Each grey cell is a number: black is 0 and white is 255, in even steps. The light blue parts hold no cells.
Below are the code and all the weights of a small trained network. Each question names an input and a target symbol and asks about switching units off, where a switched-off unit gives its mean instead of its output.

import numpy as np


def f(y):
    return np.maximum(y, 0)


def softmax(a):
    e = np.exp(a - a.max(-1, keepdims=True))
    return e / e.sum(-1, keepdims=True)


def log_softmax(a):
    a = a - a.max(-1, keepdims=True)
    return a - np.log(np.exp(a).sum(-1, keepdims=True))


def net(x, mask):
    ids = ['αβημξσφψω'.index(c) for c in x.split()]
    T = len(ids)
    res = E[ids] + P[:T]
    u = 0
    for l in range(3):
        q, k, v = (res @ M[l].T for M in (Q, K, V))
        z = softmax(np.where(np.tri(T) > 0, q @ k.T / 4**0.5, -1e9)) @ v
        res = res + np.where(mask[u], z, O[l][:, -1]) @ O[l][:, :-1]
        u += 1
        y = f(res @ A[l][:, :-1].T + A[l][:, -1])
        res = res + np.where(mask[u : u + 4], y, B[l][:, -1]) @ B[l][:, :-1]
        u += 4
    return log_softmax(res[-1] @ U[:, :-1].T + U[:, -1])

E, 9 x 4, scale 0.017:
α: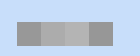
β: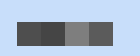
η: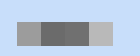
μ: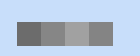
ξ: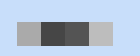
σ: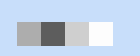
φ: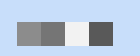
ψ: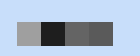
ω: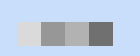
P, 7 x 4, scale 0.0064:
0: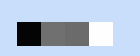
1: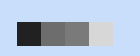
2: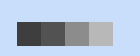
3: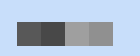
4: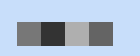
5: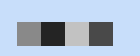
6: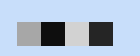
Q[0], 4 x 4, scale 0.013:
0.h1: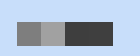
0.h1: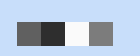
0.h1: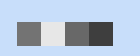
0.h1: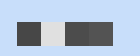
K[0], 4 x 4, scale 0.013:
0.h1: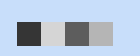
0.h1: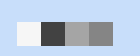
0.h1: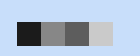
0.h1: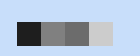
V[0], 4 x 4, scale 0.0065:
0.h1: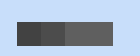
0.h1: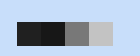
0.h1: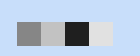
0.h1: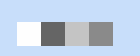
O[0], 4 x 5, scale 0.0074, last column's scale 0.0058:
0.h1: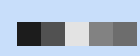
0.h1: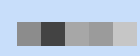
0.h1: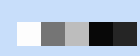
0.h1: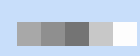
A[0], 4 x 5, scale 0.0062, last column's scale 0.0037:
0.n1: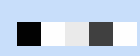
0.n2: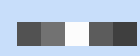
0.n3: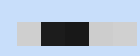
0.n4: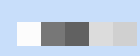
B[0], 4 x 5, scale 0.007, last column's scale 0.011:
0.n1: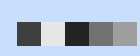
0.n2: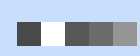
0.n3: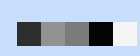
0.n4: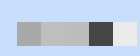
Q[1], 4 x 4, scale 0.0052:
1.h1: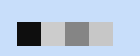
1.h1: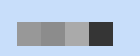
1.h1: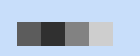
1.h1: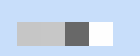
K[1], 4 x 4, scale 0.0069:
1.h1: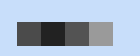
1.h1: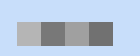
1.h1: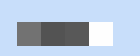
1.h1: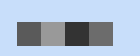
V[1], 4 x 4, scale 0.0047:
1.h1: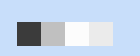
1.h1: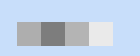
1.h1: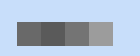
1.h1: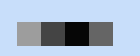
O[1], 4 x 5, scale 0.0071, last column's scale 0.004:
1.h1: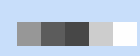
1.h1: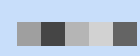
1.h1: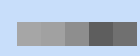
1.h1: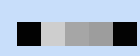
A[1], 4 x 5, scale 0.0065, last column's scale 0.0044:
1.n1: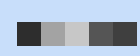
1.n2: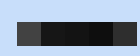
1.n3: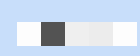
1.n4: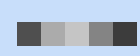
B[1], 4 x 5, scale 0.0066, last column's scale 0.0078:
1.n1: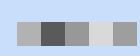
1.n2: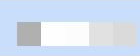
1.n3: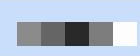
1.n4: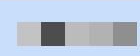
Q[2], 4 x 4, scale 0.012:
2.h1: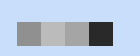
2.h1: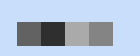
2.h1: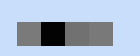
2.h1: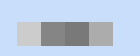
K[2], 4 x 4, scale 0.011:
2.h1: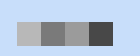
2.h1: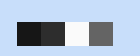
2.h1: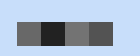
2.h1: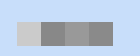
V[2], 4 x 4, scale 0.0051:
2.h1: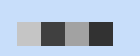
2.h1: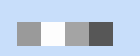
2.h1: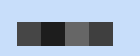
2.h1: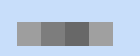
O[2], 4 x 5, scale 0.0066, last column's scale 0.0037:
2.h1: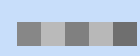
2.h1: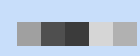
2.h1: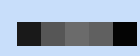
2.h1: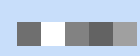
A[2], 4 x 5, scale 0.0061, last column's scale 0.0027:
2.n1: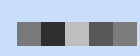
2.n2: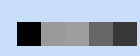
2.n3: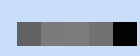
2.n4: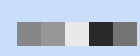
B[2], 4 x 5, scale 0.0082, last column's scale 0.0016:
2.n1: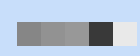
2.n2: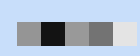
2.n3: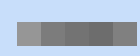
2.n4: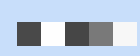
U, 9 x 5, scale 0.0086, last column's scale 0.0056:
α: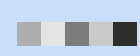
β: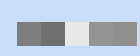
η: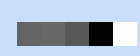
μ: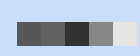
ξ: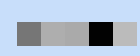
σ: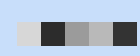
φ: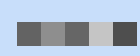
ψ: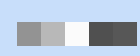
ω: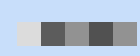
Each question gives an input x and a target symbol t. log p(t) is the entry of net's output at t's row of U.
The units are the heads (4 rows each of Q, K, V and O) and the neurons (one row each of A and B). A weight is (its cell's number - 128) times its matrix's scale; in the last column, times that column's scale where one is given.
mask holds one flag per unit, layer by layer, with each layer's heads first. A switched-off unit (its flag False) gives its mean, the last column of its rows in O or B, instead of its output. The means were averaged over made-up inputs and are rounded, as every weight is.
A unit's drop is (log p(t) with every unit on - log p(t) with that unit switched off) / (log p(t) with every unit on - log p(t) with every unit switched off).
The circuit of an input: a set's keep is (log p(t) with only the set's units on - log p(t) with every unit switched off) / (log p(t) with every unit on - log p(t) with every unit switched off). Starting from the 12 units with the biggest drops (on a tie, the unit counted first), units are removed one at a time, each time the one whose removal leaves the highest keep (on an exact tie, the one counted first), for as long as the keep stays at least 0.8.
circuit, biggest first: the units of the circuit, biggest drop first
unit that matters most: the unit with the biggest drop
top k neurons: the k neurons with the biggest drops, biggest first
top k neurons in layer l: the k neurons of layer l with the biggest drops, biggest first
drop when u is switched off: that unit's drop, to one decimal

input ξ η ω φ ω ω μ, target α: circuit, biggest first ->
(0.h1)
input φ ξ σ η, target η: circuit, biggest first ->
(1.n2, 2.h1)
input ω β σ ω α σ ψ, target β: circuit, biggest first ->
(1.n2, 0.h1, 1.n3)
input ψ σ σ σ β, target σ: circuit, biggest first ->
(1.h1, 0.h1)
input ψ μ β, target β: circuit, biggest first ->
(1.n2, 0.h1)
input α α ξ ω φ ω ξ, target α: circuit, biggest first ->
(0.h1, 0.n3, 1.n2)
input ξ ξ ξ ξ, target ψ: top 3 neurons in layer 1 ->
(1.n2, 1.n3, 1.n1)
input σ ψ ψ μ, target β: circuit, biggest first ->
(0.h1, 1.n1)
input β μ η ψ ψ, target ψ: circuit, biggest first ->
(1.n2, 0.n3)
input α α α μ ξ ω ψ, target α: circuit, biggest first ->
(1.n2, 0.h1)
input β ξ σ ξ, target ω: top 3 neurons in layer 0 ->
(0.n4, 0.n1, 0.n2)
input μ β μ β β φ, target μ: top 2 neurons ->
(1.n2, 0.n4)
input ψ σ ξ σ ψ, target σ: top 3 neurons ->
(1.n2, 0.n4, 0.n1)
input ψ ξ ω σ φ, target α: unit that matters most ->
0.n3
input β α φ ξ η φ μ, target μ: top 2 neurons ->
(1.n2, 0.n4)
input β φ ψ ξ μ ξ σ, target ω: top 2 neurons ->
(1.n3, 0.n4)
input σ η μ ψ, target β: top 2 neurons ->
(1.n2, 0.n4)
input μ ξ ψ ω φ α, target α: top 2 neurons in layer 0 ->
(0.n3, 0.n4)
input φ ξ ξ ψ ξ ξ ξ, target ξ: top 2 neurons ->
(0.n3, 2.n4)
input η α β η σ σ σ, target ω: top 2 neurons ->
(0.n4, 1.n3)
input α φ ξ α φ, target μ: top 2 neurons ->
(0.n4, 1.n2)
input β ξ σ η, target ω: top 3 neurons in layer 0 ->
(0.n4, 0.n1, 0.n2)
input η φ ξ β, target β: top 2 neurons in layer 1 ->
(1.n2, 1.n3)
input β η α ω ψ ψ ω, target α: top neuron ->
(0.n4)
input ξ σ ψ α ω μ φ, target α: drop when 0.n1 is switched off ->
0.1
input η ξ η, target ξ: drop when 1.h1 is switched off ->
0.2
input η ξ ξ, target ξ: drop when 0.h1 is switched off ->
0.2
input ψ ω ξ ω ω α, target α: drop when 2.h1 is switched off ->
0.3
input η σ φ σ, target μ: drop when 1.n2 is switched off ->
0.4
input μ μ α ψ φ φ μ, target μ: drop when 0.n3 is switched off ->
0.1
